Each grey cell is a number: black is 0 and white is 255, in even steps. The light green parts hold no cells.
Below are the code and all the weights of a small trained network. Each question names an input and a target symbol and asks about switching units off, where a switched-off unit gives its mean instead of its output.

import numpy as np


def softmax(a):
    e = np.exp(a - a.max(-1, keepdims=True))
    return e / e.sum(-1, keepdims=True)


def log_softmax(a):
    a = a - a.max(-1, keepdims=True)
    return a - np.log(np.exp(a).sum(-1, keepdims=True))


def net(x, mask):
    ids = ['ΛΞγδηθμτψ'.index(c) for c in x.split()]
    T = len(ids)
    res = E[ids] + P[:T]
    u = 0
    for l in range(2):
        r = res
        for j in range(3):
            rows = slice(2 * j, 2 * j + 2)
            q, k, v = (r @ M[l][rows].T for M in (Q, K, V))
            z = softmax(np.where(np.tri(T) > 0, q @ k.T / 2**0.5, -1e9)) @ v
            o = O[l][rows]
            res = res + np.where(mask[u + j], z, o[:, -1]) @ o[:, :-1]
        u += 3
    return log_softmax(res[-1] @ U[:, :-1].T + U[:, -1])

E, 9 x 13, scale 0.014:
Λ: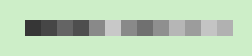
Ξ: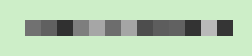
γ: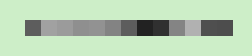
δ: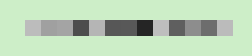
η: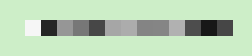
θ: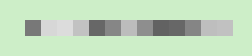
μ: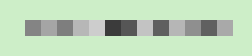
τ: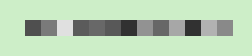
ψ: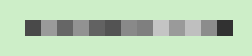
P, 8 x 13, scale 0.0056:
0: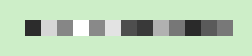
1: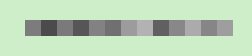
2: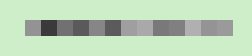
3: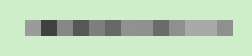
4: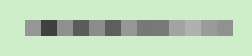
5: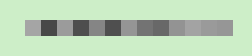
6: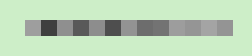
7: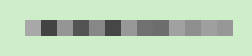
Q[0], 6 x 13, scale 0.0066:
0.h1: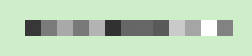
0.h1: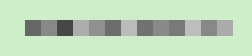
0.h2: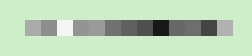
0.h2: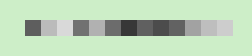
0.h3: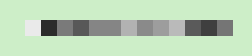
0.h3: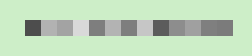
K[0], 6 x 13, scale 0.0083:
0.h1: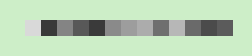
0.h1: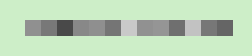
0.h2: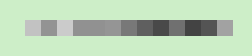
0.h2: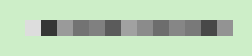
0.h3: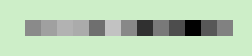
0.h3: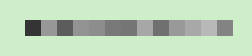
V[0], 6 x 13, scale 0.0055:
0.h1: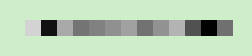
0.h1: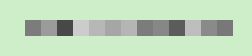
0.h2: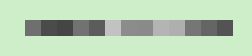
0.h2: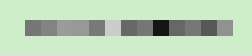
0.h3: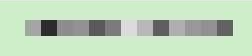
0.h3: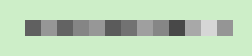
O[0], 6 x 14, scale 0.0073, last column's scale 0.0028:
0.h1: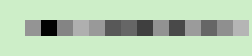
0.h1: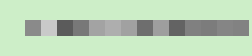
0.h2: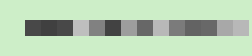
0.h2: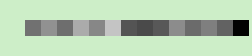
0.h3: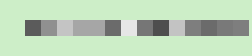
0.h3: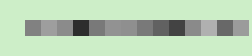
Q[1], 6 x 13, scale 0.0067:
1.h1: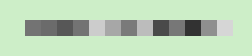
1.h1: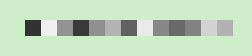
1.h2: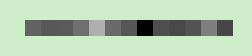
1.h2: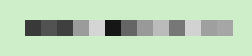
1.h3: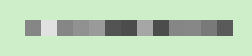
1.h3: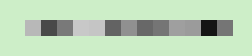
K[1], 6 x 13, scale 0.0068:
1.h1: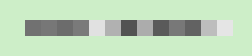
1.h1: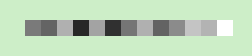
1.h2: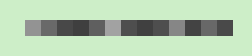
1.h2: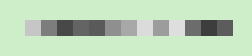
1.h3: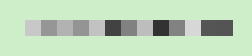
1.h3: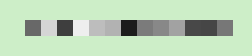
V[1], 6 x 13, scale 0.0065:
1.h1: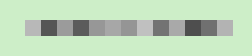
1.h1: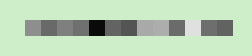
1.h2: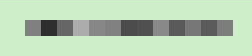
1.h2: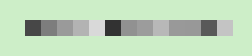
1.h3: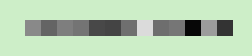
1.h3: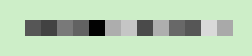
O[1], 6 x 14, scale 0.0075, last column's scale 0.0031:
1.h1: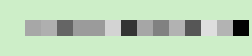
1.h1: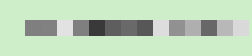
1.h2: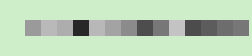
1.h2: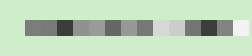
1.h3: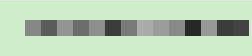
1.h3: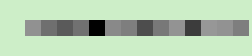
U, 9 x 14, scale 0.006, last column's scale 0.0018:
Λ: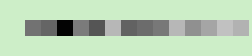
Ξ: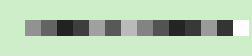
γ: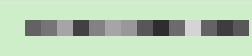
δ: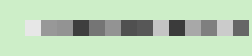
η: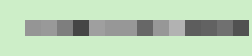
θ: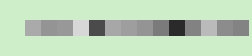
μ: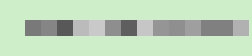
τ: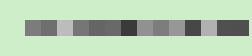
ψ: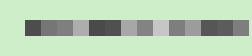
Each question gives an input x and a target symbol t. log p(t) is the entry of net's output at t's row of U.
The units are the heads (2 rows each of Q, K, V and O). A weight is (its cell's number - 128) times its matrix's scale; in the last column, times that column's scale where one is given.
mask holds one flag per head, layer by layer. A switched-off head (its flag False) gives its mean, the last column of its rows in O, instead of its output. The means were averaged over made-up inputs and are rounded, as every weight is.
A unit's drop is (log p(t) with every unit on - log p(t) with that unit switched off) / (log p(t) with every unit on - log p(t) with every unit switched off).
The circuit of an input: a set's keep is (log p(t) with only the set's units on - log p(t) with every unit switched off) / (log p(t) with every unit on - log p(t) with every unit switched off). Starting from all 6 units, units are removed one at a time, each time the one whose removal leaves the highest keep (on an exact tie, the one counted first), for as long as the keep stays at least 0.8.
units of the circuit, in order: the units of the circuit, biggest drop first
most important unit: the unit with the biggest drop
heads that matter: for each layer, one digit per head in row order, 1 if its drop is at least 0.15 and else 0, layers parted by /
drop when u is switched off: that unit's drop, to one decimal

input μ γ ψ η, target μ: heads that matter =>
001 / 101
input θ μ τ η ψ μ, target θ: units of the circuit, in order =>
1.h2, 0.h1, 0.h2
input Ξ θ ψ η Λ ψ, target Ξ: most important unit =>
0.h1
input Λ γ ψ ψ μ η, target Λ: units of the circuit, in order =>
1.h1, 1.h3, 0.h3
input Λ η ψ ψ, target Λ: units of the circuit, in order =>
1.h1, 1.h3, 0.h1
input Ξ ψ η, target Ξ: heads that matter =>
000 / 100
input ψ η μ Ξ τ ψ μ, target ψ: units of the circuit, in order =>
0.h1, 1.h1, 0.h3, 1.h2
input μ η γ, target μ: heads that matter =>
001 / 101
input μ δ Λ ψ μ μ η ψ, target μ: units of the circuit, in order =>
1.h1, 0.h1, 1.h3
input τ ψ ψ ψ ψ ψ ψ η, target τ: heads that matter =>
100 / 101
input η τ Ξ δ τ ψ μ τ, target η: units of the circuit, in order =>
1.h2, 0.h1, 0.h3
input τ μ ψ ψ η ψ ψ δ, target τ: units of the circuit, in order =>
1.h3, 0.h3, 0.h1, 1.h2
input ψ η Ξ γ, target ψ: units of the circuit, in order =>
0.h1, 0.h3, 0.h2, 1.h2
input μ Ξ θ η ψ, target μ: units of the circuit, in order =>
1.h1, 1.h3, 0.h1
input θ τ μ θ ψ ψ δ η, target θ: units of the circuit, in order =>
1.h2, 0.h2, 0.h1
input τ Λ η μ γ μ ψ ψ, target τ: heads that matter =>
100 / 111
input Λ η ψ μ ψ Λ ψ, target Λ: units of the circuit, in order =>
1.h1, 0.h1, 1.h3
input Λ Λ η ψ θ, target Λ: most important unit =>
1.h1
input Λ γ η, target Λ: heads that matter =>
000 / 101
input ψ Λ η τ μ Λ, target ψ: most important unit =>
0.h1
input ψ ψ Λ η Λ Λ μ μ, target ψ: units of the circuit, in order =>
0.h1, 1.h1, 0.h2
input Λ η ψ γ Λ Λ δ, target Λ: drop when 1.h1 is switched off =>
0.4
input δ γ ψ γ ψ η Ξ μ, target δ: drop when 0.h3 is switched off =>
0.4
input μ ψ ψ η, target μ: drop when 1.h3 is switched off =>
0.3
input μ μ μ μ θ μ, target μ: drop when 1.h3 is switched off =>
0.5
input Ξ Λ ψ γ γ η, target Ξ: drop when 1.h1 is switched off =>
0.7
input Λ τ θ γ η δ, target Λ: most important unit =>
0.h3
